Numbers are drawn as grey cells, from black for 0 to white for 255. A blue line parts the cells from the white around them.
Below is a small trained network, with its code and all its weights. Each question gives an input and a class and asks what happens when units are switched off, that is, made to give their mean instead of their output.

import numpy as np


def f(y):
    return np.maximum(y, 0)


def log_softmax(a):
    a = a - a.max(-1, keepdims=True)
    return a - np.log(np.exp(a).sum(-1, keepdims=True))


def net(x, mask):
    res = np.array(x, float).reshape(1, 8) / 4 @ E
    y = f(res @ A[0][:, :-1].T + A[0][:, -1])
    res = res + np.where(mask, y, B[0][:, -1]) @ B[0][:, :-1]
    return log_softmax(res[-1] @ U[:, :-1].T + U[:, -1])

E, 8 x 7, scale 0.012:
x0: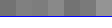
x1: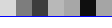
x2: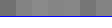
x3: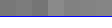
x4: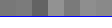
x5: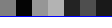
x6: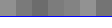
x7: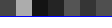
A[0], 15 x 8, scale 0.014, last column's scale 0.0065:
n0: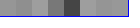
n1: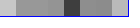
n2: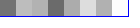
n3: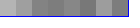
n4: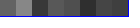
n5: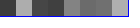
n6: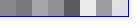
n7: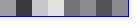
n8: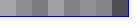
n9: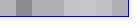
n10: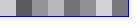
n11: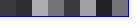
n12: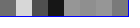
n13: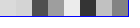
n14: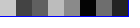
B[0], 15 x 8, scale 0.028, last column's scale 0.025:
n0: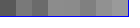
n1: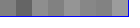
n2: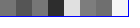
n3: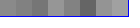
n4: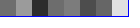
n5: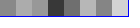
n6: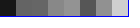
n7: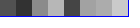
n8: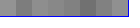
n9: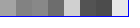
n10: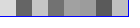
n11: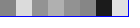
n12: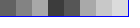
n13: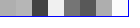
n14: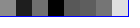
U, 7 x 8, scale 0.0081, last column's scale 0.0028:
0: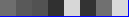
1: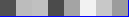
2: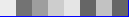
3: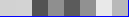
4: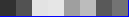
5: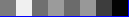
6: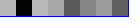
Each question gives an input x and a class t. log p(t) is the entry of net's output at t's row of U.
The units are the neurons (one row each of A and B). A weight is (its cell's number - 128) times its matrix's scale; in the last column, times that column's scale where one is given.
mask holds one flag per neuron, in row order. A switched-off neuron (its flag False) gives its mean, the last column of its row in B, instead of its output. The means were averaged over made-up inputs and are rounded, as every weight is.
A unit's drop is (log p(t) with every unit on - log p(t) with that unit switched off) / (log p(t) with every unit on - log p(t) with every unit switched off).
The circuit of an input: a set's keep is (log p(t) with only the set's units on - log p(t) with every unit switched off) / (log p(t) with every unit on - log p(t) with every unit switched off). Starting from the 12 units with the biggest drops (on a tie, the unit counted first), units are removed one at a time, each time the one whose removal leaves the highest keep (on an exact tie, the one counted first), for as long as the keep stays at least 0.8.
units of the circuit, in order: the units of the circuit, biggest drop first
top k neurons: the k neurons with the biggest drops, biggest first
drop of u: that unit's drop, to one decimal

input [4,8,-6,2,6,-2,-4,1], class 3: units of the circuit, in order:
[n13]
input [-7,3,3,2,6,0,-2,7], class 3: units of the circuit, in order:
[n2; n9]
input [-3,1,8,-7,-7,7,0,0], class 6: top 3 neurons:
[n7; n14; n2]
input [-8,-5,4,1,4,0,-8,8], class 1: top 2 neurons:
[n12; n5]
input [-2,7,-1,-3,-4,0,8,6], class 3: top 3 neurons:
[n13; n2; n9]
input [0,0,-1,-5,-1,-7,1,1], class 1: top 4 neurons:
[n12; n2; n14; n4]
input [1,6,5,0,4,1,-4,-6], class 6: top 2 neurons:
[n14; n7]
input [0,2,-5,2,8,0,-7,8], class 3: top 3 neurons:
[n2; n4; n9]
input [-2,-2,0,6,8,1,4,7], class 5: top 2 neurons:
[n4; n2]
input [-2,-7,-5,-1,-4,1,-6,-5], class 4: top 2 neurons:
[n7; n14]
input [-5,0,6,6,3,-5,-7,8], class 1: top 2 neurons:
[n12; n5]
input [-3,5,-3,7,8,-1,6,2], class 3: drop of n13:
0.1
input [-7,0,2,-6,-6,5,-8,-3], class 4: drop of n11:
0.2
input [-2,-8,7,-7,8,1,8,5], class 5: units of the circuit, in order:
[n11]
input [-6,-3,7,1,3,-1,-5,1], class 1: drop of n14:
0.2
